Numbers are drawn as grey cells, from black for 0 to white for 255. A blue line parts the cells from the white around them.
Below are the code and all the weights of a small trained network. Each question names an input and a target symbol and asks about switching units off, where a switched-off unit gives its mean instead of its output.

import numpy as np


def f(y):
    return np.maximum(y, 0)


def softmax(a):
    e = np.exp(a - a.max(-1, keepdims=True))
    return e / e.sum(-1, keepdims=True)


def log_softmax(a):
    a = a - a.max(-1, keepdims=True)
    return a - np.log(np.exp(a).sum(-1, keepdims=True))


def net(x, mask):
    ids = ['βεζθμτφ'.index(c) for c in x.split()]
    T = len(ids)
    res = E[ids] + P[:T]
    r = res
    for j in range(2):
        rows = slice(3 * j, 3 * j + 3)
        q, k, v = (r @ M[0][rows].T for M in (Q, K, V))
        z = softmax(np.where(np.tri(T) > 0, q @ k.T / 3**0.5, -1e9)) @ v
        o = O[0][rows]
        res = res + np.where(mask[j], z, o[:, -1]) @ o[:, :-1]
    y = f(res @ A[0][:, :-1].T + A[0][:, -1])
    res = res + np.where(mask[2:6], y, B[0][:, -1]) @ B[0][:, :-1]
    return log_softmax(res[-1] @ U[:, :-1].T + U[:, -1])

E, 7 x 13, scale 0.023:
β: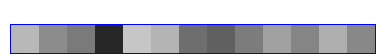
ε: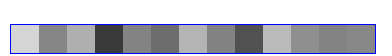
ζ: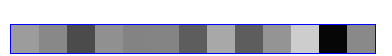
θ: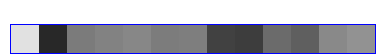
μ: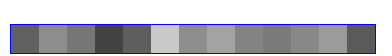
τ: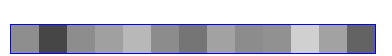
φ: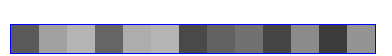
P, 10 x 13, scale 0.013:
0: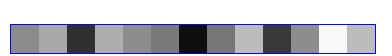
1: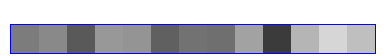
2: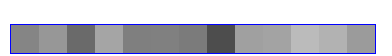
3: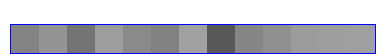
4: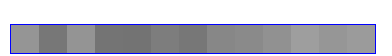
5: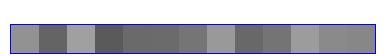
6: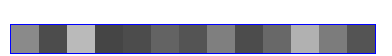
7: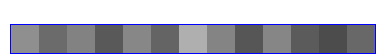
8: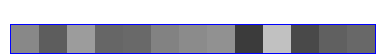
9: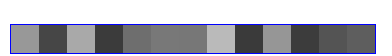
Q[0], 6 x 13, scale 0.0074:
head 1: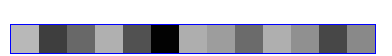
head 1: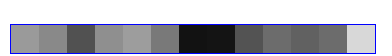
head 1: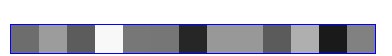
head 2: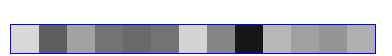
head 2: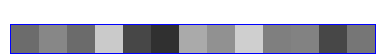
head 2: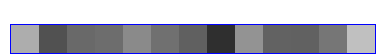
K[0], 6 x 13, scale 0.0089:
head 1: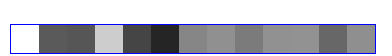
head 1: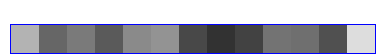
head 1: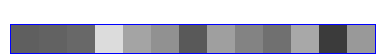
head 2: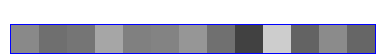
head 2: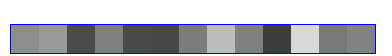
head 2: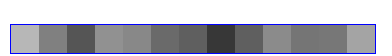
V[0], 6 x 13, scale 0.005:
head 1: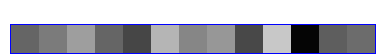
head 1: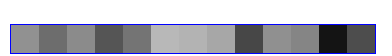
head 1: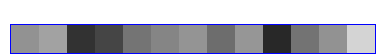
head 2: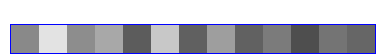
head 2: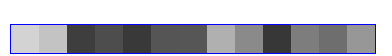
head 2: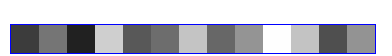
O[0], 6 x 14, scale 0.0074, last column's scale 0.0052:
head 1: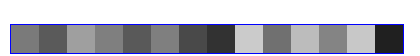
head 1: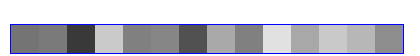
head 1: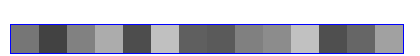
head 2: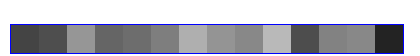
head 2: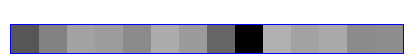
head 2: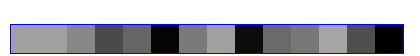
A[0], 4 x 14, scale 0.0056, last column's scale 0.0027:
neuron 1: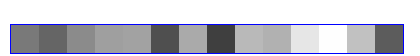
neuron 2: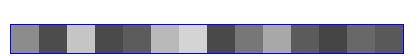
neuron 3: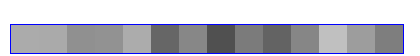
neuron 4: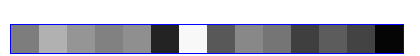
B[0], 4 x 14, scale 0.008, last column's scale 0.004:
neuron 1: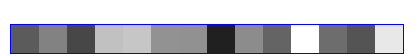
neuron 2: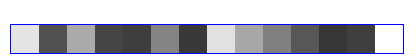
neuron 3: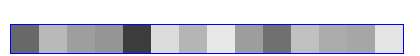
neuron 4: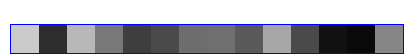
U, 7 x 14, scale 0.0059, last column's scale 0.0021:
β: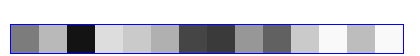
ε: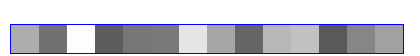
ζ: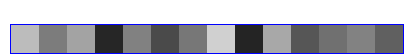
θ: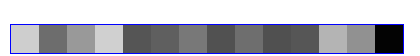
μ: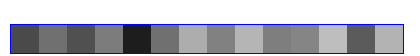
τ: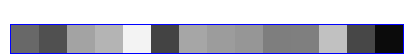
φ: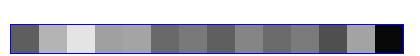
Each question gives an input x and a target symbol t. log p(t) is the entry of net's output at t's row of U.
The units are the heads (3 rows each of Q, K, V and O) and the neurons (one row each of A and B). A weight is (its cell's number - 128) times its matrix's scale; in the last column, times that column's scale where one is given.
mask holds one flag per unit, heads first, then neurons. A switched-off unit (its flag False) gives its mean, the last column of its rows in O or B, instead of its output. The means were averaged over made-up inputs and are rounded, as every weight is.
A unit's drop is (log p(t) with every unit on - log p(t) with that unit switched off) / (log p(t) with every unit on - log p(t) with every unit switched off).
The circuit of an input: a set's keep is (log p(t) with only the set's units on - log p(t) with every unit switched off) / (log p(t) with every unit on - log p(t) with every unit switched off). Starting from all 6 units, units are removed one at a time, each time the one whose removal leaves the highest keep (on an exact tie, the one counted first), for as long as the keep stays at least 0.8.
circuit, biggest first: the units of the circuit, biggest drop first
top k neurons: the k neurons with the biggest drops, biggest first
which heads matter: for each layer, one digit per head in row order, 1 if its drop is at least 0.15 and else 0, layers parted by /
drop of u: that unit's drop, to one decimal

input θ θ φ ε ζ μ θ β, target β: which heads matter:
10
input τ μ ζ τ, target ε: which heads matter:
11
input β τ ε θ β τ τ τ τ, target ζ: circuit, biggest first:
(head 1; head 2)
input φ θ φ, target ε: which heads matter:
11
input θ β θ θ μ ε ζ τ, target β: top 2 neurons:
(neuron 1; neuron 2)
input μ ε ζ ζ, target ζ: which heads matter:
01
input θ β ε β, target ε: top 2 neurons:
(neuron 2; neuron 3)
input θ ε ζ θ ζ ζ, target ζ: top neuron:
(neuron 1)
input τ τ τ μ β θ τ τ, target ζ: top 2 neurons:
(neuron 4; neuron 1)
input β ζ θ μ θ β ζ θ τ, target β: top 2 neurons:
(neuron 2; neuron 1)
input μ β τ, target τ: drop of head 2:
0.3
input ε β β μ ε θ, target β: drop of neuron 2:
-0.2
